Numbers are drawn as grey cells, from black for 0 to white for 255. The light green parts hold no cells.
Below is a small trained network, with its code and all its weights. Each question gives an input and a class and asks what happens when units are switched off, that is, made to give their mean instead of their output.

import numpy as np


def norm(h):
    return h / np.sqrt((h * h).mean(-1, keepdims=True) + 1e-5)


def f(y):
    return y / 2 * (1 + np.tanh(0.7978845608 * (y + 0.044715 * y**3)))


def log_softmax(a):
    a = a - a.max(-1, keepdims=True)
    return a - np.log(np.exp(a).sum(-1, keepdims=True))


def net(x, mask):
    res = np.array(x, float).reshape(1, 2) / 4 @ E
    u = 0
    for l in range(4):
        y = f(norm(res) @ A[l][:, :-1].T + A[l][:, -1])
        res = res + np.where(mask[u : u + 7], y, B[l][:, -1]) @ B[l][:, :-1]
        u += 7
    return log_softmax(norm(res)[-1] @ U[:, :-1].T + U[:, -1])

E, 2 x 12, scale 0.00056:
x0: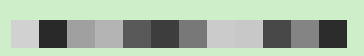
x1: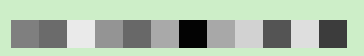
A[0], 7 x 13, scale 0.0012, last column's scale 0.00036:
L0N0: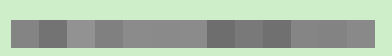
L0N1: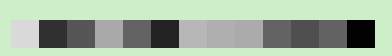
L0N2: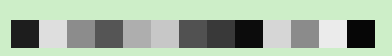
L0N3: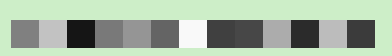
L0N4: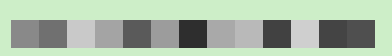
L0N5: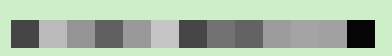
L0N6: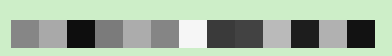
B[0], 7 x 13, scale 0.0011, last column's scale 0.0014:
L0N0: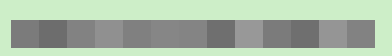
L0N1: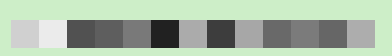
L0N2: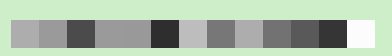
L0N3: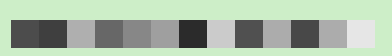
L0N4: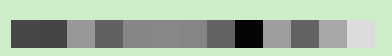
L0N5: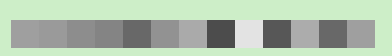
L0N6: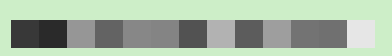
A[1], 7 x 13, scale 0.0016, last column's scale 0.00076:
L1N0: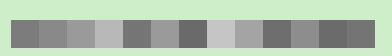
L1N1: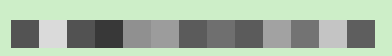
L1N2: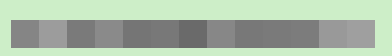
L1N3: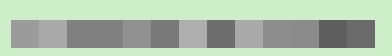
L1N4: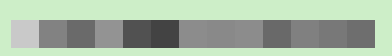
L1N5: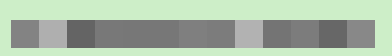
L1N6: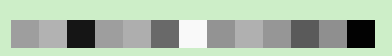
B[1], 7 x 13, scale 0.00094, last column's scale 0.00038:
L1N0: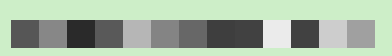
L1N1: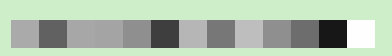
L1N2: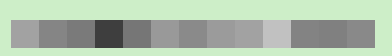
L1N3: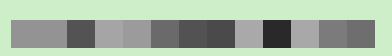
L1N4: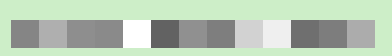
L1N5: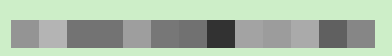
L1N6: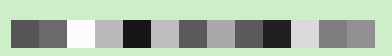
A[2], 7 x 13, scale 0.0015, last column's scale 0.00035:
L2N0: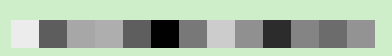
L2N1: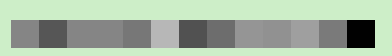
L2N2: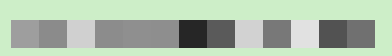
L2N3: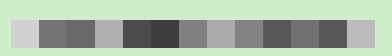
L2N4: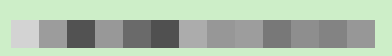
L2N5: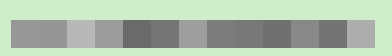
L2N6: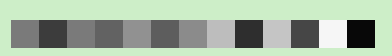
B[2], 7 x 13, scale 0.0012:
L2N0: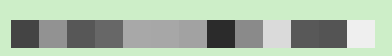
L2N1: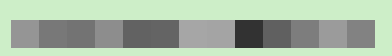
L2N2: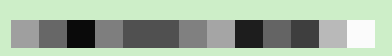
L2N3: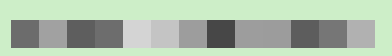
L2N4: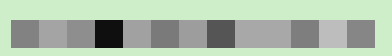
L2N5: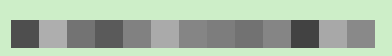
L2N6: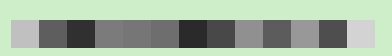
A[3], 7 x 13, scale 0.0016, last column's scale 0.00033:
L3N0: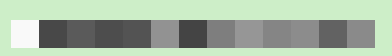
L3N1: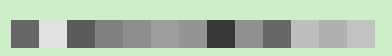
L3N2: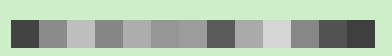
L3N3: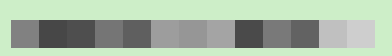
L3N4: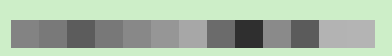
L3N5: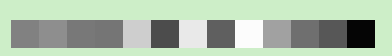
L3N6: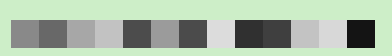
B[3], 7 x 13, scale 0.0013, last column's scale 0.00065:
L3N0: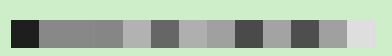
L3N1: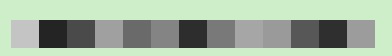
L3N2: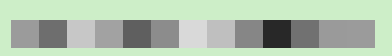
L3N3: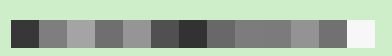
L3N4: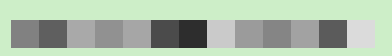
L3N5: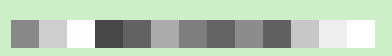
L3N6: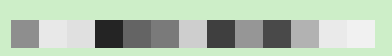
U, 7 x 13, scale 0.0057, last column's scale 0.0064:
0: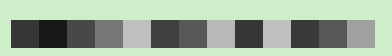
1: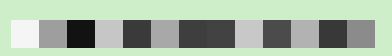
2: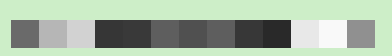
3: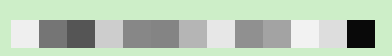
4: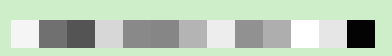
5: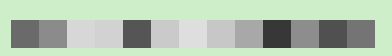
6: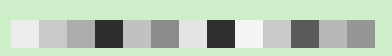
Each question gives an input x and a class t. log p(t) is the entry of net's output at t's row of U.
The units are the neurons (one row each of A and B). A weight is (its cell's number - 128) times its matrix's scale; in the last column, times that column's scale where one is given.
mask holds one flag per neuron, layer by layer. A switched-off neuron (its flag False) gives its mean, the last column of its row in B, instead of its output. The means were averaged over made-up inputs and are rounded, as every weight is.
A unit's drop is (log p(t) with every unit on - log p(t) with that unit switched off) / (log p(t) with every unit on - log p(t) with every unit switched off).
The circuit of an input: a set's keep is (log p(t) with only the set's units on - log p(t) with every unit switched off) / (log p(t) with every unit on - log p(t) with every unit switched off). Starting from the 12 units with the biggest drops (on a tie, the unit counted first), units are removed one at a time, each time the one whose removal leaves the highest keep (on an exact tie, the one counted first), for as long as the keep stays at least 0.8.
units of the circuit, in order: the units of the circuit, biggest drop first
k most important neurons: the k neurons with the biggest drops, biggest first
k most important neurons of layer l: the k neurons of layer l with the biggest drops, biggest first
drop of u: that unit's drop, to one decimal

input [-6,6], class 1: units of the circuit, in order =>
L0N3, L0N6, L3N1
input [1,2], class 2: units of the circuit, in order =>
L0N2, L3N6
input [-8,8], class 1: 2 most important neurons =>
L0N3, L0N6
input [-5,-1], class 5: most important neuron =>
L2N2
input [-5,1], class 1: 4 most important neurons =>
L0N2, L0N5, L0N4, L1N6
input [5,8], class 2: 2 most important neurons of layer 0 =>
L0N2, L0N4
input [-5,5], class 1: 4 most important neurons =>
L0N3, L0N6, L0N2, L0N5
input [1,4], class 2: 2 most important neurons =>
L3N6, L0N2
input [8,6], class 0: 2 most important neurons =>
L0N2, L2N2
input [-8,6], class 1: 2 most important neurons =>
L0N2, L3N1
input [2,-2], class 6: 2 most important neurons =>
L0N1, L0N4
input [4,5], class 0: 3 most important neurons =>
L1N6, L2N0, L3N5
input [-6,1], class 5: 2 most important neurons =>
L2N6, L0N1
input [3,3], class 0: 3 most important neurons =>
L0N2, L1N6, L0N3
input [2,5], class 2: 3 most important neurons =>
L0N2, L3N6, L0N4
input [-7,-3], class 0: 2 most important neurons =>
L0N3, L0N6
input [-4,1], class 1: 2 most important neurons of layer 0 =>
L0N2, L0N5
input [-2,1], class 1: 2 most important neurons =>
L0N2, L1N6
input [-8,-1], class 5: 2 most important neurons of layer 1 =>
L1N1, L1N0
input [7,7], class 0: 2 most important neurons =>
L2N2, L2N0
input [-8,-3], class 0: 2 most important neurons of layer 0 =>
L0N3, L0N6
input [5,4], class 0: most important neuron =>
L0N2
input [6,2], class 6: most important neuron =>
L0N3
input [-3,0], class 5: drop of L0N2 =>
0.7
